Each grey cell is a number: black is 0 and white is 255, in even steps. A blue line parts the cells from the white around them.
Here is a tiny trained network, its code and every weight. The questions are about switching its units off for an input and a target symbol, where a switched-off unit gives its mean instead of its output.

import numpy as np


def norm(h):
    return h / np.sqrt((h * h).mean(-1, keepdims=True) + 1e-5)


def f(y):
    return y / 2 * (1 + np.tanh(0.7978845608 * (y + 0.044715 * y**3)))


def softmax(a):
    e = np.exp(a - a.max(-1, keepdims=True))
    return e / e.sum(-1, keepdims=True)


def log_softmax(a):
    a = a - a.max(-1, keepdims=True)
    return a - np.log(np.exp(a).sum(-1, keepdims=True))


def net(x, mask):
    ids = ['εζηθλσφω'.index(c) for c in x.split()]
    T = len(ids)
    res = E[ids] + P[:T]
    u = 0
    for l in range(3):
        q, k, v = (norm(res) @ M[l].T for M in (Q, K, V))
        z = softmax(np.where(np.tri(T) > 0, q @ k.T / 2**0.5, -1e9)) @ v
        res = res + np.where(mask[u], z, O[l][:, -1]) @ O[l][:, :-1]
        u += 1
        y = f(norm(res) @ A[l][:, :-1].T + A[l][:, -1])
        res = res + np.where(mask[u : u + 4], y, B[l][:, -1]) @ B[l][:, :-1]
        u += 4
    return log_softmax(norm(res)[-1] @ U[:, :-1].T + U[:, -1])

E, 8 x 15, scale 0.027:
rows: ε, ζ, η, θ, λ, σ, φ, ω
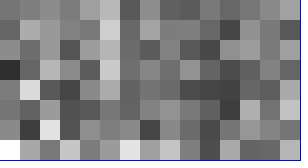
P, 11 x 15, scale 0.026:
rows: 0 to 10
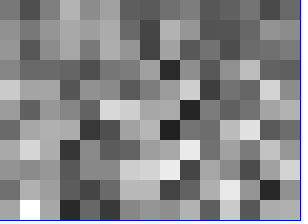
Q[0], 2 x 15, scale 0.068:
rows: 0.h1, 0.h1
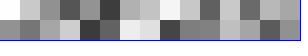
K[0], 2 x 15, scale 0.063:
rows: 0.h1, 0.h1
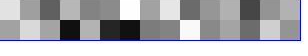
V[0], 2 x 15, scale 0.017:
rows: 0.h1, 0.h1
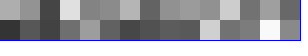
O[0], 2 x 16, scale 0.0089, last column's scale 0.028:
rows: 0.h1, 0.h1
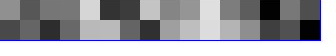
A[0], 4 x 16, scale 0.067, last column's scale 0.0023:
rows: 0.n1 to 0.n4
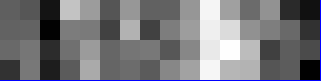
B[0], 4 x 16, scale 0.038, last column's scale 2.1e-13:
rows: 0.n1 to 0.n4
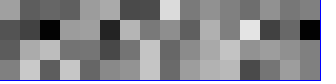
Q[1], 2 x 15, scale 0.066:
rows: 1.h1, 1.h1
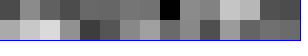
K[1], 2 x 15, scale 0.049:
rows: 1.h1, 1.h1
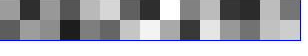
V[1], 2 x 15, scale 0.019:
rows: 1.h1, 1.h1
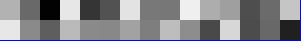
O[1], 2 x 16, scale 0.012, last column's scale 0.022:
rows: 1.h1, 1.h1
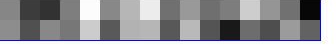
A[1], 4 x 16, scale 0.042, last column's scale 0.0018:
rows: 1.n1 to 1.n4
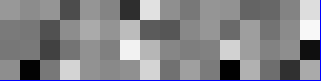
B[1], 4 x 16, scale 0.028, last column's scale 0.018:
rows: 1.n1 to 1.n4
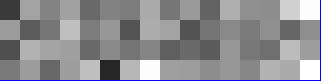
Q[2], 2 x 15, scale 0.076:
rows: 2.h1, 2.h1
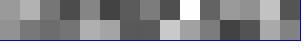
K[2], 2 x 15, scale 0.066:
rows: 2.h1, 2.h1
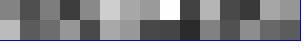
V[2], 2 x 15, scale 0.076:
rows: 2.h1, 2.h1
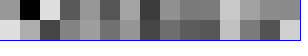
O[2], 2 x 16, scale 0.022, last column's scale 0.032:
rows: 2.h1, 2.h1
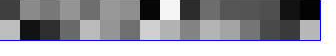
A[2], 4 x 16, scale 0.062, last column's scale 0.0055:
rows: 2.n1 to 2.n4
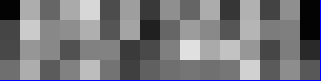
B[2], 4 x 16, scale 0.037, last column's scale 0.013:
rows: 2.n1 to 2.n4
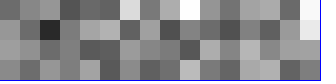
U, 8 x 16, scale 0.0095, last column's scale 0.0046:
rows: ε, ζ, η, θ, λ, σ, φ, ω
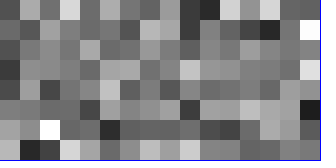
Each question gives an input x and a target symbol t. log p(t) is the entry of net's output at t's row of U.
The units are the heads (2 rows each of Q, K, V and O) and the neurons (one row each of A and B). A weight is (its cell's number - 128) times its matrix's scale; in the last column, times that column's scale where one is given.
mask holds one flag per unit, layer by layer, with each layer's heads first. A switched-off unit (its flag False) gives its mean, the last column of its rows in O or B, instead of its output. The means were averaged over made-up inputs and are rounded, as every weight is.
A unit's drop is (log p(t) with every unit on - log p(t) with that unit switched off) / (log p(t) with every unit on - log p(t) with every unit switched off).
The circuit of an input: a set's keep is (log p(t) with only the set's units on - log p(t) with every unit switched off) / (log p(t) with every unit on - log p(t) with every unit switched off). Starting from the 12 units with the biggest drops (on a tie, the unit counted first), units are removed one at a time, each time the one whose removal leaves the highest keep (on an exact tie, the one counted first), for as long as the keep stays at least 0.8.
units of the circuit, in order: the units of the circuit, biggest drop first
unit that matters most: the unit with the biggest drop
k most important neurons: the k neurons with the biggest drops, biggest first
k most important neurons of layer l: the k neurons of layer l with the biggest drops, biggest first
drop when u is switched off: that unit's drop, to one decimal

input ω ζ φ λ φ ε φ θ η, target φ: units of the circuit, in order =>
[2.h1]
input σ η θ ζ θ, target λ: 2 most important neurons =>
[2.n2; 1.n1]
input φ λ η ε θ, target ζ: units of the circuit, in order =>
[1.n1; 2.h1; 1.n4]
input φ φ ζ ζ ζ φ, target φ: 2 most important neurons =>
[1.n1; 1.n4]
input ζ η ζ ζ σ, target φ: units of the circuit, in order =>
[1.n1; 1.n4; 2.h1]
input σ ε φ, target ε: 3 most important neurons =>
[1.n4; 1.n1; 2.n1]
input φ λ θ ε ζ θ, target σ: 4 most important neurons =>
[1.n4; 1.n1; 2.n1; 2.n2]
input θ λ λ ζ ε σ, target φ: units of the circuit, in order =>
[2.h1; 1.n1; 1.n4]
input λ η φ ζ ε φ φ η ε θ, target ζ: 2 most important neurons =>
[1.n4; 1.n1]
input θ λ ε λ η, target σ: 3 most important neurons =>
[1.n4; 2.n3; 1.n1]
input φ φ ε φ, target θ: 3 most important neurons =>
[1.n1; 1.n4; 2.n1]
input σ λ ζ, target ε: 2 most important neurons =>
[1.n4; 1.n1]
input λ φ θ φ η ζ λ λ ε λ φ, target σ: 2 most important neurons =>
[1.n4; 2.n3]
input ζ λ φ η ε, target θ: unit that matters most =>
2.h1
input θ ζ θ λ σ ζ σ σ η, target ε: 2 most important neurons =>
[1.n4; 1.n1]
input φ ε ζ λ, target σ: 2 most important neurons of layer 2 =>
[2.n2; 2.n1]
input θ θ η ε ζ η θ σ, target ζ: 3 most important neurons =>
[1.n1; 1.n4; 2.n1]
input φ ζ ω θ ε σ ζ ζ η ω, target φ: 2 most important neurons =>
[2.n2; 1.n4]
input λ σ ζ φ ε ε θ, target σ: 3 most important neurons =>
[1.n4; 2.n3; 1.n1]
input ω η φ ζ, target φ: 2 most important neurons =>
[1.n4; 2.n2]
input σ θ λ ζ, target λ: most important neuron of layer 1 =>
[1.n1]
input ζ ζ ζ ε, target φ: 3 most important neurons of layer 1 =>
[1.n1; 1.n4; 1.n3]
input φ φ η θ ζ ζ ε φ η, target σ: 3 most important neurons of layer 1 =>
[1.n4; 1.n1; 1.n3]
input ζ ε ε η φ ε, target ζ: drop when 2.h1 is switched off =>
0.9
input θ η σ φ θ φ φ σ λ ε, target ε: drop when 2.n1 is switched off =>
0.2
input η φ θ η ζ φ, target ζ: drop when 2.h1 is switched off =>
0.9
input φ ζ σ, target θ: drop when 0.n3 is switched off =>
0.0
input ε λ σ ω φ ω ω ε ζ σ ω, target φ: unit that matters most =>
1.h1
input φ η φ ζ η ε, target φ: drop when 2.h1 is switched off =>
0.2
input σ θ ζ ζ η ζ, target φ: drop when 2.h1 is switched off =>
0.2
